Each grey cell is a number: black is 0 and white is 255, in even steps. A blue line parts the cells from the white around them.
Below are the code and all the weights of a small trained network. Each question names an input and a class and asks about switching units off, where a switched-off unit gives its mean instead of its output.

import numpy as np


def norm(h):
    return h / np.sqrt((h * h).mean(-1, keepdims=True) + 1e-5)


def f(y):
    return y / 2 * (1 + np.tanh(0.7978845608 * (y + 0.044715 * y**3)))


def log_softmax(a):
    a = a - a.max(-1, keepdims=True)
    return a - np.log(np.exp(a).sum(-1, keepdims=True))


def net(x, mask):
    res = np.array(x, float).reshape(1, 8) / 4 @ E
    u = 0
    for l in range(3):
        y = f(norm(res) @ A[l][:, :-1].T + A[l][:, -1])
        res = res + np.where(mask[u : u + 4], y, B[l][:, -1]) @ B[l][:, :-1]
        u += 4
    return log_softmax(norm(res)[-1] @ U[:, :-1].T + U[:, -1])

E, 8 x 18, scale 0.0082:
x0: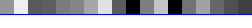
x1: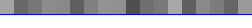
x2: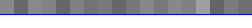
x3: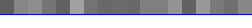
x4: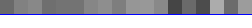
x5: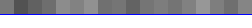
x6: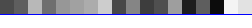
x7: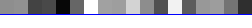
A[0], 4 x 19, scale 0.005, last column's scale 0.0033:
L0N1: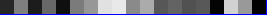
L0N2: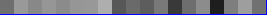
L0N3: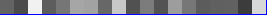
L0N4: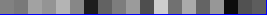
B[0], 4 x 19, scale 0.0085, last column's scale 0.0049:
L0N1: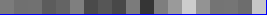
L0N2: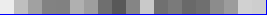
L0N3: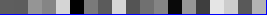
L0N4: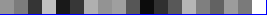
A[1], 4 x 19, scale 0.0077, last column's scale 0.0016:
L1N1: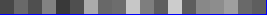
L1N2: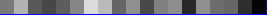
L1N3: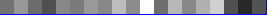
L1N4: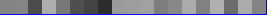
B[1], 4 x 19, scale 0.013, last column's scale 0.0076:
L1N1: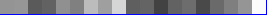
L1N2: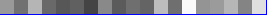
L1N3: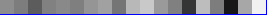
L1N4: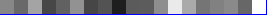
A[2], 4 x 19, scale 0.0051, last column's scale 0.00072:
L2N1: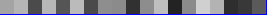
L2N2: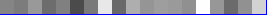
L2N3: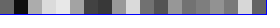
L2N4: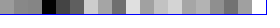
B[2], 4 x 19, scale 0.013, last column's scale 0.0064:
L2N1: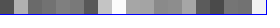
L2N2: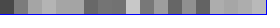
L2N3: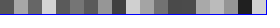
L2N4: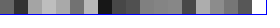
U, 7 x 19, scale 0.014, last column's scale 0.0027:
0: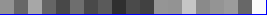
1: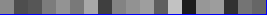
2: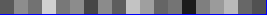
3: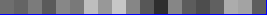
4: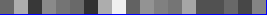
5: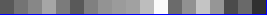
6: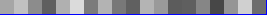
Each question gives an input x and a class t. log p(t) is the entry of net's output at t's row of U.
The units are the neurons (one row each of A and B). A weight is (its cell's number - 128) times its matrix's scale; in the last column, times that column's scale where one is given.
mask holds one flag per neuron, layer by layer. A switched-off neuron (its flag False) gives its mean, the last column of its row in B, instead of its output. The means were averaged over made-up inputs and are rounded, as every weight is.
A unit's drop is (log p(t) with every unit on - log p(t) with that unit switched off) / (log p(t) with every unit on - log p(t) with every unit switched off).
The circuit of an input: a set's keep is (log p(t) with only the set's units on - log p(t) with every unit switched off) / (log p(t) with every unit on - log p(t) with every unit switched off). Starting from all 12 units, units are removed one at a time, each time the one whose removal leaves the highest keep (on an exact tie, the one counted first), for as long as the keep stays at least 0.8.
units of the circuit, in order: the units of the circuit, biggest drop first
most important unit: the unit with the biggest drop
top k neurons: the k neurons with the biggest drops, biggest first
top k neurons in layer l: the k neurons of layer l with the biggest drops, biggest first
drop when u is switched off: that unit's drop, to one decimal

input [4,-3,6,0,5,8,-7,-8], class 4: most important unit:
L2N1
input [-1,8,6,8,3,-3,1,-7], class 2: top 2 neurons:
L1N2, L2N3
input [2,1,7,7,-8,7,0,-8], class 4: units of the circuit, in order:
L1N4, L2N1
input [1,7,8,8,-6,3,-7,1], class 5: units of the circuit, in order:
L1N3, L2N2
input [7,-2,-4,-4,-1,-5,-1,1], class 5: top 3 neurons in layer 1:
L1N2, L1N1, L1N4
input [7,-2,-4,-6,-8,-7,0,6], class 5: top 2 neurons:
L1N3, L0N4
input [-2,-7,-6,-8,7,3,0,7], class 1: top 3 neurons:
L1N3, L0N4, L2N4
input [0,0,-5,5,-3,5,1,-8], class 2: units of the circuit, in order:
L1N2, L2N3
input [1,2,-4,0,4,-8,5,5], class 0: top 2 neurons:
L1N2, L2N1
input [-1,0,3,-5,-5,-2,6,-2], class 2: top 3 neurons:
L2N3, L1N1, L1N4
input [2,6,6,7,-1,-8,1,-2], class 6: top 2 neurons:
L0N2, L1N4
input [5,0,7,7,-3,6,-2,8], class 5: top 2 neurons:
L1N2, L1N3
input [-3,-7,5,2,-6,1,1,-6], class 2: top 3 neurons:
L2N3, L1N2, L0N1
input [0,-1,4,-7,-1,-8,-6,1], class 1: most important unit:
L1N4
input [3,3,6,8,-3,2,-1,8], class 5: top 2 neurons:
L1N2, L1N3
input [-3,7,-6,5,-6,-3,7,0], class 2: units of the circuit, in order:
L2N3, L0N4
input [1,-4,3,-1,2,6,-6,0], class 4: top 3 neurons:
L0N4, L2N1, L1N2
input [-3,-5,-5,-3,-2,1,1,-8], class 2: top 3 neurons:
L2N3, L1N2, L0N1
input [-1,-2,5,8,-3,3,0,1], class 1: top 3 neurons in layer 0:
L0N4, L0N1, L0N3
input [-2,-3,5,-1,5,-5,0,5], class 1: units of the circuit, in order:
L2N4
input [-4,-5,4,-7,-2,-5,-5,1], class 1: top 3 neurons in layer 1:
L1N3, L1N2, L1N1
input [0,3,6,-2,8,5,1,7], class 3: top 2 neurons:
L1N1, L1N4
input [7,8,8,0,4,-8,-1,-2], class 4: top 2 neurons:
L2N1, L1N3
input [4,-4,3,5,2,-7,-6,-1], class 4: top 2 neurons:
L0N4, L2N1
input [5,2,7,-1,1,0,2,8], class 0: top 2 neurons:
L1N2, L0N1
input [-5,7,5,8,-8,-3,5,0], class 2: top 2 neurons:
L2N3, L0N4
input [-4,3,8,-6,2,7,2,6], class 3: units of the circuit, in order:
L1N1
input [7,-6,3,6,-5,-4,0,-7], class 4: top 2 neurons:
L2N1, L1N4
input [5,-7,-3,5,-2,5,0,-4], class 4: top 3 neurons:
L2N1, L1N4, L1N1
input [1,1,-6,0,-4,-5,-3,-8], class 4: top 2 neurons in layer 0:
L0N4, L0N1
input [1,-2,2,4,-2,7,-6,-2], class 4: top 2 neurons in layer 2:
L2N1, L2N4
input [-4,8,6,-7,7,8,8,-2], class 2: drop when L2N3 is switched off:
0.6
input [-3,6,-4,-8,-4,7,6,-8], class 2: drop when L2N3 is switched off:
0.9
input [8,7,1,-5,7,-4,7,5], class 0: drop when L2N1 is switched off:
0.0
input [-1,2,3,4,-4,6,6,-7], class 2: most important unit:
L2N3
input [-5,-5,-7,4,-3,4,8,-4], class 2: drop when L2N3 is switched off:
0.3
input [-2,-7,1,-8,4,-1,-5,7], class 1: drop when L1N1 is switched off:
0.1
